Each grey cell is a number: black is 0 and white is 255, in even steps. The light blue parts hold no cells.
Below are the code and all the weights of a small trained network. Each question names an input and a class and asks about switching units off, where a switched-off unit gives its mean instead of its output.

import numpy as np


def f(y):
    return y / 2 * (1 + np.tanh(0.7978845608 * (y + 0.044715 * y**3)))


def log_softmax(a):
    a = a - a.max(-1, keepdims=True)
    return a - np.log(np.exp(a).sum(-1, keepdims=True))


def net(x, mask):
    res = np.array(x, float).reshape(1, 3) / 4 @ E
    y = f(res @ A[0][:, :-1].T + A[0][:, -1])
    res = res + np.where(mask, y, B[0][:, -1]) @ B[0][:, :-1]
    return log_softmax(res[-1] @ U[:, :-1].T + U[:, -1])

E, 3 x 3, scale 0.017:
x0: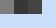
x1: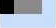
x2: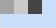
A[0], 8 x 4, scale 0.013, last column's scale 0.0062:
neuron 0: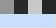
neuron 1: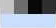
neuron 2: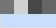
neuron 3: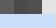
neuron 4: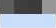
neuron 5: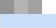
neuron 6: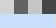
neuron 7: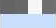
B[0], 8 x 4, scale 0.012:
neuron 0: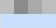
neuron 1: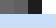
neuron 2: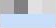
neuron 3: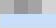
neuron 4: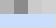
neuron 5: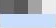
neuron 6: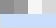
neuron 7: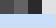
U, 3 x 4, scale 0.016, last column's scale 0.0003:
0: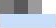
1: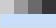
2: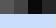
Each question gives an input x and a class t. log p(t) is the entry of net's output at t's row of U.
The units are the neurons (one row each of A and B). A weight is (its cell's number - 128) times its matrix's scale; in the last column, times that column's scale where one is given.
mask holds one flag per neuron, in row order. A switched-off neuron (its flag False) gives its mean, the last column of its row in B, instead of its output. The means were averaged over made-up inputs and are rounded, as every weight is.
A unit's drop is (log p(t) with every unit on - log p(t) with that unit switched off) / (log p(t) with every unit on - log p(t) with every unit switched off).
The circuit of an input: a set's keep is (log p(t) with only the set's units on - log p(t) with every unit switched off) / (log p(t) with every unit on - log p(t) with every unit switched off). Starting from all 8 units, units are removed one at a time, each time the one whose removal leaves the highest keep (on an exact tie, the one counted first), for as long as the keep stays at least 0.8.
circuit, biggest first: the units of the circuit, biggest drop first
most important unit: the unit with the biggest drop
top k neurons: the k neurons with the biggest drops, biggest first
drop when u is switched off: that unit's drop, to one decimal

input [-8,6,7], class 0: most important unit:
neuron 5
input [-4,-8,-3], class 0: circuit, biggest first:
[neuron 6; neuron 5]
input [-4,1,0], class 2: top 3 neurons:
[neuron 6; neuron 4; neuron 2]
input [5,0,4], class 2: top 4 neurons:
[neuron 1; neuron 6; neuron 0; neuron 2]
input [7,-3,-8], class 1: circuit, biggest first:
[neuron 0; neuron 3]
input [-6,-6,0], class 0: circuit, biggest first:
[neuron 5; neuron 6]
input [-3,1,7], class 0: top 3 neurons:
[neuron 5; neuron 3; neuron 0]
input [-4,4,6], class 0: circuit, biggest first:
[neuron 5; neuron 3]
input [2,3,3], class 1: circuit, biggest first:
[neuron 5; neuron 7]
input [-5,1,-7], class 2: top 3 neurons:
[neuron 7; neuron 2; neuron 4]
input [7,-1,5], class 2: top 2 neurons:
[neuron 1; neuron 6]
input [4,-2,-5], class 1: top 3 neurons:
[neuron 5; neuron 0; neuron 3]
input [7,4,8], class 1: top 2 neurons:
[neuron 4; neuron 2]
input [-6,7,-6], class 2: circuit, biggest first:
[neuron 7]
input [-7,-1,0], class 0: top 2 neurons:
[neuron 5; neuron 1]
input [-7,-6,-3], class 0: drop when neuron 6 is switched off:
0.1
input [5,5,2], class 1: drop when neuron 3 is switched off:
0.2
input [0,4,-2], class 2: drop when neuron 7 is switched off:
0.2
